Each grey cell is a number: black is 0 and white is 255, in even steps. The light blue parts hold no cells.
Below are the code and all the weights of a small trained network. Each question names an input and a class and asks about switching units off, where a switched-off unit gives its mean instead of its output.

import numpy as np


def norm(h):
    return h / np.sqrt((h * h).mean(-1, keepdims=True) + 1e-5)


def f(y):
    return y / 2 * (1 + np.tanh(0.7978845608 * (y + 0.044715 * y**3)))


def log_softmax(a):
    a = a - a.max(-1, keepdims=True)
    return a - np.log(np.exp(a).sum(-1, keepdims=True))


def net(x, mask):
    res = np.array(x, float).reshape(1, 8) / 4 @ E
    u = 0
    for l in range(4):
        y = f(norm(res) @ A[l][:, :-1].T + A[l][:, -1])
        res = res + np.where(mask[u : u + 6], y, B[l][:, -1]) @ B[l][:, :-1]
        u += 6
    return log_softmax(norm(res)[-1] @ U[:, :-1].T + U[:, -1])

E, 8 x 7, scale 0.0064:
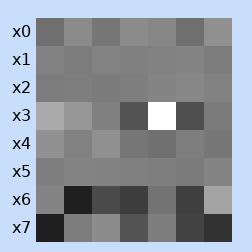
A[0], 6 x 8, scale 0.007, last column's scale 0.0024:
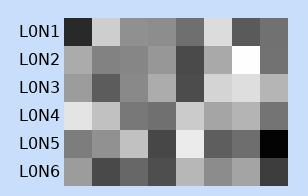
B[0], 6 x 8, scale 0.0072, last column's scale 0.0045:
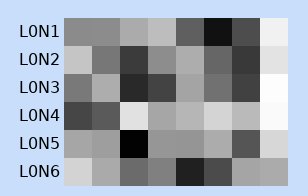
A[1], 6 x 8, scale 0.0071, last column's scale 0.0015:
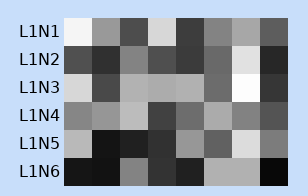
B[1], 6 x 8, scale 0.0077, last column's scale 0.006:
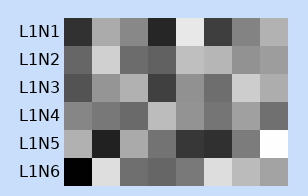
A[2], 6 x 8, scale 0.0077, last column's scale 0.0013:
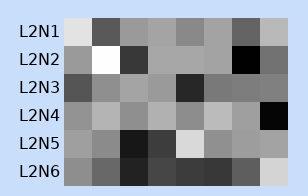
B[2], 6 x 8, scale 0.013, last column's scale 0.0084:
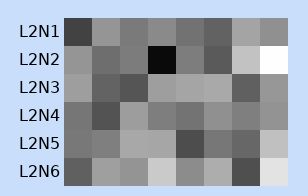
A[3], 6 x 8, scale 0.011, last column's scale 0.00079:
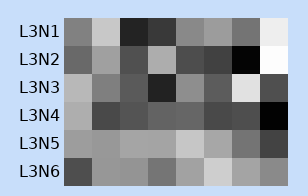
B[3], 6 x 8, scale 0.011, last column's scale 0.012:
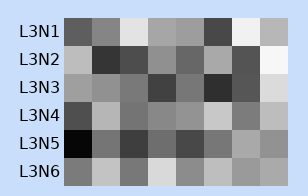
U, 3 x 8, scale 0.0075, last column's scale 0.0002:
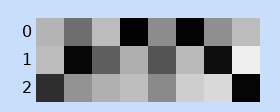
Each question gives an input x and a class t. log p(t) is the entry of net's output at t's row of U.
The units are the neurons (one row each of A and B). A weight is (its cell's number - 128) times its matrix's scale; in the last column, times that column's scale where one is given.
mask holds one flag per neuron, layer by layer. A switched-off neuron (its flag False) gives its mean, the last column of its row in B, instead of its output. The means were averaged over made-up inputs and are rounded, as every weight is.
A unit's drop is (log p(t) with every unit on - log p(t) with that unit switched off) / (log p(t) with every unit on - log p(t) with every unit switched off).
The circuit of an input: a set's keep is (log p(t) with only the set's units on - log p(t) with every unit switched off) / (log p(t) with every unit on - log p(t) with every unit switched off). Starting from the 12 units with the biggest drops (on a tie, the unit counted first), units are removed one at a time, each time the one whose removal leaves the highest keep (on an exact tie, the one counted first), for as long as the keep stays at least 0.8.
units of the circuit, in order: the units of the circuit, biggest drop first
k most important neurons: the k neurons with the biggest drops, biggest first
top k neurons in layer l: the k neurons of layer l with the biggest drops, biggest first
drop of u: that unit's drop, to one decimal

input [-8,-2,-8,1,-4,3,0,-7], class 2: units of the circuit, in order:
(L2N2 L3N2)
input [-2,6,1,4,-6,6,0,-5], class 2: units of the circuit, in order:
(L0N4)
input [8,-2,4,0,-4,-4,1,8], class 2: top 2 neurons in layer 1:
(L1N5 L1N6)
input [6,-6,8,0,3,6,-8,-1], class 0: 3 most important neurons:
(L2N6 L1N5 L2N2)
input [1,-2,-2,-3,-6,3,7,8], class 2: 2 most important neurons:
(L1N6 L2N2)
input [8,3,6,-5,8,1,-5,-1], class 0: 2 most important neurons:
(L2N2 L1N5)
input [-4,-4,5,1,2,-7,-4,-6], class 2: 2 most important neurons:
(L0N4 L0N5)
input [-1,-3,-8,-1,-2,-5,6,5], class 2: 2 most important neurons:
(L1N6 L0N2)
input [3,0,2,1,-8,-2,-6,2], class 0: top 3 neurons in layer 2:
(L2N2 L2N6 L2N5)
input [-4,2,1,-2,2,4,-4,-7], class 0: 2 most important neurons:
(L0N3 L2N2)
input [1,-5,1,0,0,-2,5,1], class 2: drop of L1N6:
1.1
